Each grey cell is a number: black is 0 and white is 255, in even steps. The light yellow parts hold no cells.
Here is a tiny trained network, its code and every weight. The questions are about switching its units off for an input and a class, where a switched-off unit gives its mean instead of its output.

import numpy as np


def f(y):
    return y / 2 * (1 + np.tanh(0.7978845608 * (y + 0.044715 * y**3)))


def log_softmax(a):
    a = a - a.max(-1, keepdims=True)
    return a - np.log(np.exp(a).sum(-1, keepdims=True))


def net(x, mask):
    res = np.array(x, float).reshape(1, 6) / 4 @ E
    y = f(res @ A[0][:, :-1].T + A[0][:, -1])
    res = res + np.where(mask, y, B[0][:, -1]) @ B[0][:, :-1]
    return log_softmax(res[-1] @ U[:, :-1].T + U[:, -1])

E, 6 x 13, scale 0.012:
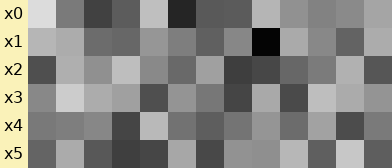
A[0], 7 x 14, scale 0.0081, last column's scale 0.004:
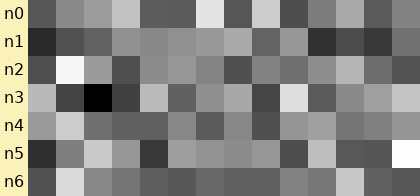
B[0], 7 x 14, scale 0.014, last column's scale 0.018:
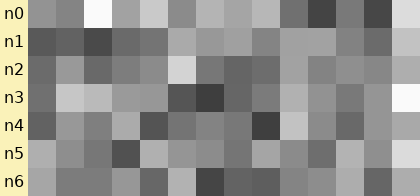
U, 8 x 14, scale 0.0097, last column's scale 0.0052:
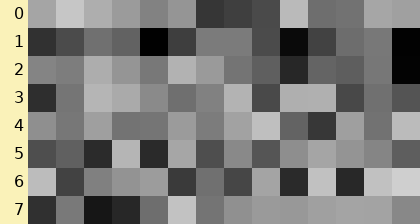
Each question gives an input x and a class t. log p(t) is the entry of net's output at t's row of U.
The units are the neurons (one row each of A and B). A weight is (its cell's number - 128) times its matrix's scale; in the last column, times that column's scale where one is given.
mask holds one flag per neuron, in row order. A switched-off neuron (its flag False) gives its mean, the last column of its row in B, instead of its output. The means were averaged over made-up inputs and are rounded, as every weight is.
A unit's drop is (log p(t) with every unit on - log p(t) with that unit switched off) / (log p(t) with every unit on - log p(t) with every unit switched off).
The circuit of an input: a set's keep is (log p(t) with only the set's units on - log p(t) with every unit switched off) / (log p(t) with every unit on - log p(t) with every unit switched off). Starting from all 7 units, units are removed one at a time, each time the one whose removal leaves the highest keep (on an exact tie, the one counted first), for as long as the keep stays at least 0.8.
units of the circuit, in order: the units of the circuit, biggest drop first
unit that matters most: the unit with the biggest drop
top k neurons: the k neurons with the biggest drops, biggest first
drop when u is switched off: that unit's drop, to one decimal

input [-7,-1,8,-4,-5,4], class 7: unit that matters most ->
n1
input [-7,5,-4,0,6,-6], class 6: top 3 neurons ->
n3, n2, n0
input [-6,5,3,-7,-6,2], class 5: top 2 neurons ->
n0, n1
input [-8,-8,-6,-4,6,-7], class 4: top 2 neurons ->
n0, n5
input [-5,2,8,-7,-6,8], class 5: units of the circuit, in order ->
n6, n1
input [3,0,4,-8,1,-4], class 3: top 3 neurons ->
n5, n1, n6
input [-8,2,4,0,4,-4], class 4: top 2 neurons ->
n5, n3
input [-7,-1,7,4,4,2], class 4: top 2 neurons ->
n3, n0
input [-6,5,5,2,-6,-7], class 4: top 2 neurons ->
n3, n5
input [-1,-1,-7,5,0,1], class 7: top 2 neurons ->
n0, n3
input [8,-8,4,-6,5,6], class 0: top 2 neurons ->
n3, n0
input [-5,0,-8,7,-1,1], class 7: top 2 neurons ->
n0, n3
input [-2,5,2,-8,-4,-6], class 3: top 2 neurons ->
n1, n5
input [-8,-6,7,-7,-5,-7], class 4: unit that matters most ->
n0
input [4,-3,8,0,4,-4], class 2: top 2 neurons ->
n5, n3
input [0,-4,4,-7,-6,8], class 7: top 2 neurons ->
n1, n4
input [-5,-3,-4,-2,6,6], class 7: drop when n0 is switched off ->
0.1
